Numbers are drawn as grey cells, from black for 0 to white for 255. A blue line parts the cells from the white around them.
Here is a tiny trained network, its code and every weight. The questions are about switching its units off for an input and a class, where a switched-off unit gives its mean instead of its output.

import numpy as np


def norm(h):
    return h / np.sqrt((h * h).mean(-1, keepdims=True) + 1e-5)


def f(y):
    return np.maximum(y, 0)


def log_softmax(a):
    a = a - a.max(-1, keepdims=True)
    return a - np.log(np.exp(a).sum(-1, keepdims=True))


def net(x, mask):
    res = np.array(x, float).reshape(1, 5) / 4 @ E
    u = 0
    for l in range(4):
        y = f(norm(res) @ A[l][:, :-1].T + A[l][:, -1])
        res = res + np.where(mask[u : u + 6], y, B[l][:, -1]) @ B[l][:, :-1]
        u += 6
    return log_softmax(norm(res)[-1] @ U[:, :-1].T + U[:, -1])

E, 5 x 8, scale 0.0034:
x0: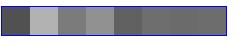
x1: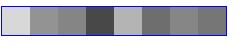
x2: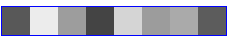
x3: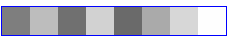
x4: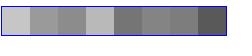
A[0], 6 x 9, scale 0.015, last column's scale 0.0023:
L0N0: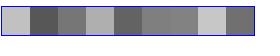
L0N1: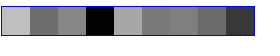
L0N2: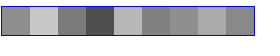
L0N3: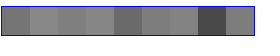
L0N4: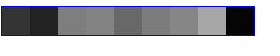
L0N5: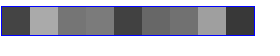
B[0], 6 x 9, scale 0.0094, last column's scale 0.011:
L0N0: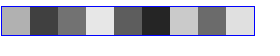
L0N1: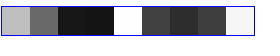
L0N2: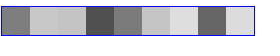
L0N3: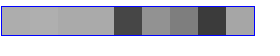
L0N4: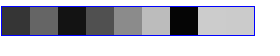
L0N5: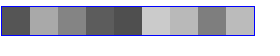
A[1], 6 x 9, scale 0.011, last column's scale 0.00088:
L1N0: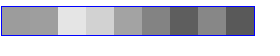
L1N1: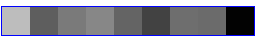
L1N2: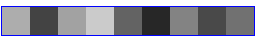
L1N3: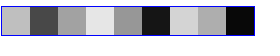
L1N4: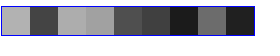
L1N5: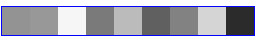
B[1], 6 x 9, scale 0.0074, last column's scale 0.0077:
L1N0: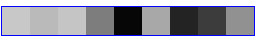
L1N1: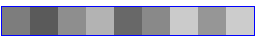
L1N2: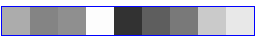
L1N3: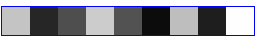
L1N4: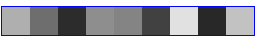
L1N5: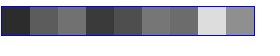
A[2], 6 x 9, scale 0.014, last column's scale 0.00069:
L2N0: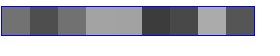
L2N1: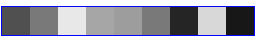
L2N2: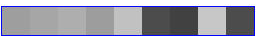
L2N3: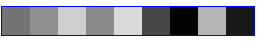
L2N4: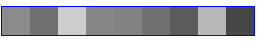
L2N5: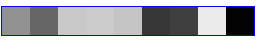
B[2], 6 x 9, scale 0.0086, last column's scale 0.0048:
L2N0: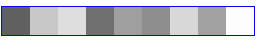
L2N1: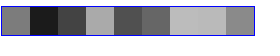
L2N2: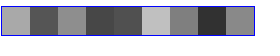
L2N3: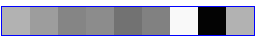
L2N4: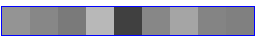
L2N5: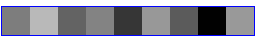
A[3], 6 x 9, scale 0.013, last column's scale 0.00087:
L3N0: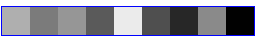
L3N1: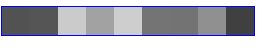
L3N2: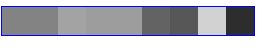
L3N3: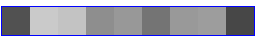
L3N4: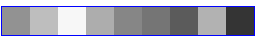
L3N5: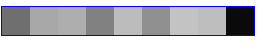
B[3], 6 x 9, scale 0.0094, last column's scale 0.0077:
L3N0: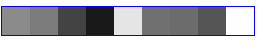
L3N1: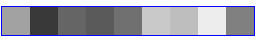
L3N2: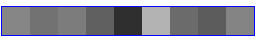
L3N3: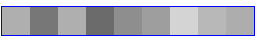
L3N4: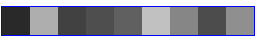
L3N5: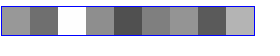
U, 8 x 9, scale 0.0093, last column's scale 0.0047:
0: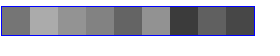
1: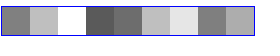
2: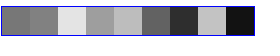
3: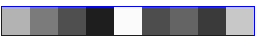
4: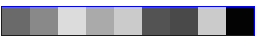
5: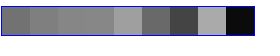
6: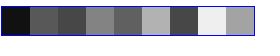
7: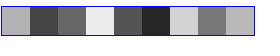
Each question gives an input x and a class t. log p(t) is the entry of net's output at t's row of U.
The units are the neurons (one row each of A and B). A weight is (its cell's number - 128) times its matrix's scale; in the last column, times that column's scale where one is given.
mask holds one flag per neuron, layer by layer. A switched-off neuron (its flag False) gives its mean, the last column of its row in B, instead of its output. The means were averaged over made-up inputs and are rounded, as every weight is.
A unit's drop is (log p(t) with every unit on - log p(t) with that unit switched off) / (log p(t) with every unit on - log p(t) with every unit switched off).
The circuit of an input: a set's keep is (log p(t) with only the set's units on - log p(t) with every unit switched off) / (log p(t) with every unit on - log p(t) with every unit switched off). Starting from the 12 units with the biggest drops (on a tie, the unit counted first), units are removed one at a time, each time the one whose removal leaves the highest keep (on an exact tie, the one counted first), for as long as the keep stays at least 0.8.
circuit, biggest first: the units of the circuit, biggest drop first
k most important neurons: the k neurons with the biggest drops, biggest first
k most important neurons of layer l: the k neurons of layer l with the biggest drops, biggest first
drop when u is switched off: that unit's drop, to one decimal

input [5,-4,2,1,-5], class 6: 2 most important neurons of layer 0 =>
[L0N4 L0N2]
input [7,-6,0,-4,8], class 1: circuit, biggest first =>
[L0N0 L0N1]
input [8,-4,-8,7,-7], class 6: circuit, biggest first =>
[L0N4]
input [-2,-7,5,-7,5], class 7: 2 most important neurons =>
[L0N3 L0N4]
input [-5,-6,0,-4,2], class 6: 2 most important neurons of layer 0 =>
[L0N1 L0N4]
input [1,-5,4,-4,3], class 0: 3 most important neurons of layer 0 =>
[L0N0 L0N1 L0N2]
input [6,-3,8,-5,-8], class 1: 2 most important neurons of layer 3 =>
[L3N0 L3N3]
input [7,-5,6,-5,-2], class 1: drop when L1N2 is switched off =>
0.0
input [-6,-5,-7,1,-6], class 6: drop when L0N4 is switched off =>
1.1
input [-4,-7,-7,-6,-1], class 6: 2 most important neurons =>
[L0N4 L0N1]
